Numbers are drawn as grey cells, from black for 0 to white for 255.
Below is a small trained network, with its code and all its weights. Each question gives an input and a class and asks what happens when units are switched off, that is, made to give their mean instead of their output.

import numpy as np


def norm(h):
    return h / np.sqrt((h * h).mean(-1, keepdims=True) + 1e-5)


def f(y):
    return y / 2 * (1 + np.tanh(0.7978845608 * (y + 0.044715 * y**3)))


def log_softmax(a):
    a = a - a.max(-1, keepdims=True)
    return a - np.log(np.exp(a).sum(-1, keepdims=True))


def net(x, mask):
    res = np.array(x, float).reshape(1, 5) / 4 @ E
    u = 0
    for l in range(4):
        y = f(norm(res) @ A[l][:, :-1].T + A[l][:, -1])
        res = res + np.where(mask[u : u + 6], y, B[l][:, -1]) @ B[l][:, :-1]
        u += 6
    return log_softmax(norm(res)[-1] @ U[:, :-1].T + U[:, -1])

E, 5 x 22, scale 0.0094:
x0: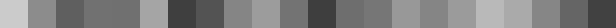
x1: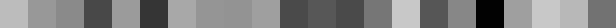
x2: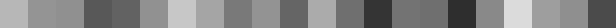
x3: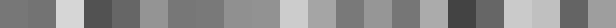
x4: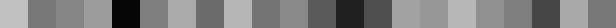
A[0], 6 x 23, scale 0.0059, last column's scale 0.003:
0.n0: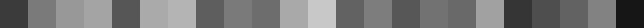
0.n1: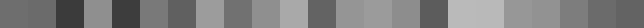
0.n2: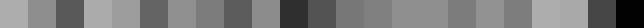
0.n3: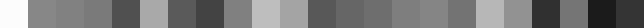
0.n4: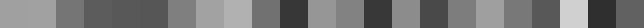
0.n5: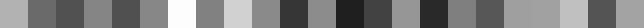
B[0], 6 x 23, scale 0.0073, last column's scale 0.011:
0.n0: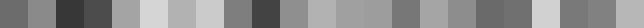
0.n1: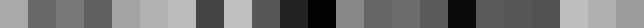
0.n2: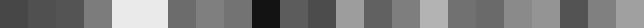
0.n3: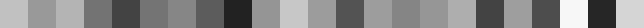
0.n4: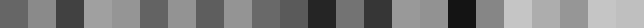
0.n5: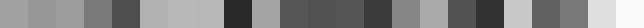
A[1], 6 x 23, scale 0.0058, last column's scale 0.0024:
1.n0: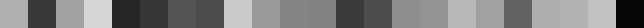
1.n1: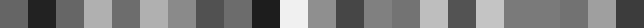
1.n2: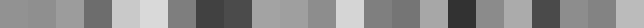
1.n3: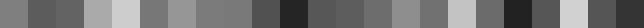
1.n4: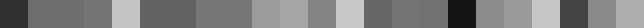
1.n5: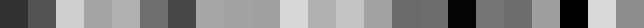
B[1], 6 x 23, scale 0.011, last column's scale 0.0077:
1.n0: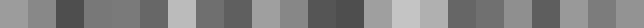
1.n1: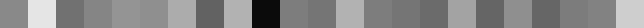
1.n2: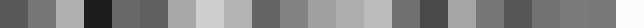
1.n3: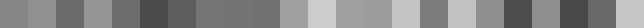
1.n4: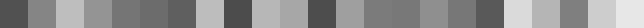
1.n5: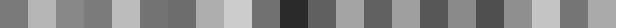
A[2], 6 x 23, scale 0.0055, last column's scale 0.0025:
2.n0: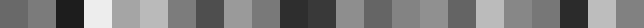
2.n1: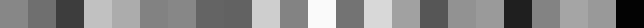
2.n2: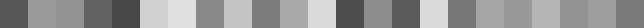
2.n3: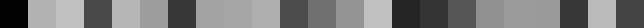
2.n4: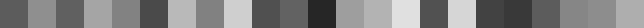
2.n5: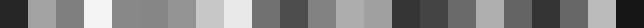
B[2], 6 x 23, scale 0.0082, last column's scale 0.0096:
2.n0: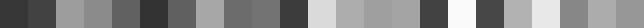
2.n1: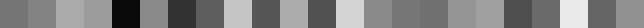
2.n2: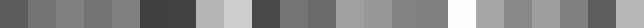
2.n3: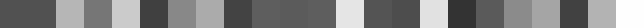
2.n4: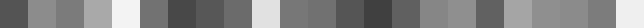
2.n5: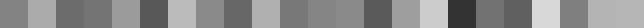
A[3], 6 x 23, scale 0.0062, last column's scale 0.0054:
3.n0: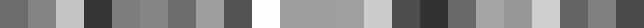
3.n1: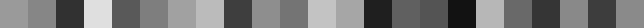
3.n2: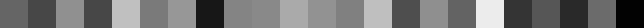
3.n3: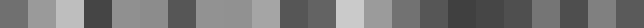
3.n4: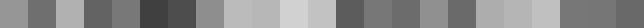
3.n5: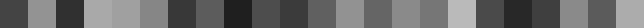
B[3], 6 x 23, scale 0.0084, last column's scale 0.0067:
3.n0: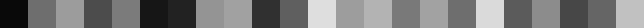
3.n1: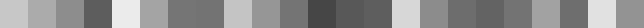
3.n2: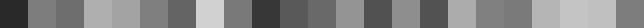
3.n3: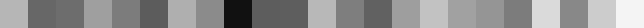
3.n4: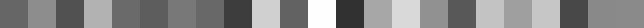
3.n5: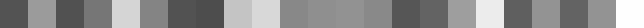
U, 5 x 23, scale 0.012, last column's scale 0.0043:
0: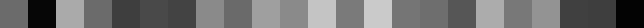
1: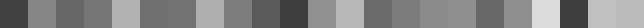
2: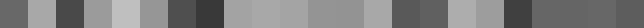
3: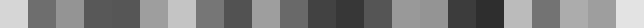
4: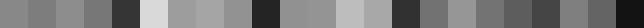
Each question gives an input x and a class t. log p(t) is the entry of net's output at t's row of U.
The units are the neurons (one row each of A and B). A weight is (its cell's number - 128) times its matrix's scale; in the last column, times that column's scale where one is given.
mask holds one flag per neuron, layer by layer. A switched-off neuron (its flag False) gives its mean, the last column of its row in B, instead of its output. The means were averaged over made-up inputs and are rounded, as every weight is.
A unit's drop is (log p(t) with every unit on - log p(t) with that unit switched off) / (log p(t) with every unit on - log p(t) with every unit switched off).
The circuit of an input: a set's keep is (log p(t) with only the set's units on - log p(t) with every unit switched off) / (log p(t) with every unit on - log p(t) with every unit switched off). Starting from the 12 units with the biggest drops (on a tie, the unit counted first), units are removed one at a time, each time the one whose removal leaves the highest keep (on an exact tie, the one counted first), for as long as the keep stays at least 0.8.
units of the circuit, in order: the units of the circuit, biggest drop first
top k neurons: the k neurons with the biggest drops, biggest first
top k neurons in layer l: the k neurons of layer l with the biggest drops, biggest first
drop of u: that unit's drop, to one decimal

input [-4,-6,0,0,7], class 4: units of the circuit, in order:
(1.n5; 2.n3)
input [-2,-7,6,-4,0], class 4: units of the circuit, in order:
(1.n5; 2.n3; 2.n4)
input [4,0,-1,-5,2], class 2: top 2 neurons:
(3.n5; 0.n3)
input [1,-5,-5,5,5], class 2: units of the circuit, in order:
(0.n5; 1.n4; 2.n3)
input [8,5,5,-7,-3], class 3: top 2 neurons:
(0.n5; 0.n3)
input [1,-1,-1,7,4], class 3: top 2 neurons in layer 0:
(0.n2; 0.n0)
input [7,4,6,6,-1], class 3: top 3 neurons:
(0.n5; 0.n3; 1.n3)
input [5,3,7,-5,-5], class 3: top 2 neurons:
(0.n5; 1.n5)
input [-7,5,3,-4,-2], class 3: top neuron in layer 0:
(0.n5)
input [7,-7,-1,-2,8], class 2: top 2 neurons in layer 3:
(3.n5; 3.n3)
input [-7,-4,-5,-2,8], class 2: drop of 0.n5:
0.1
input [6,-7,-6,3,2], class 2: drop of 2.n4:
0.2
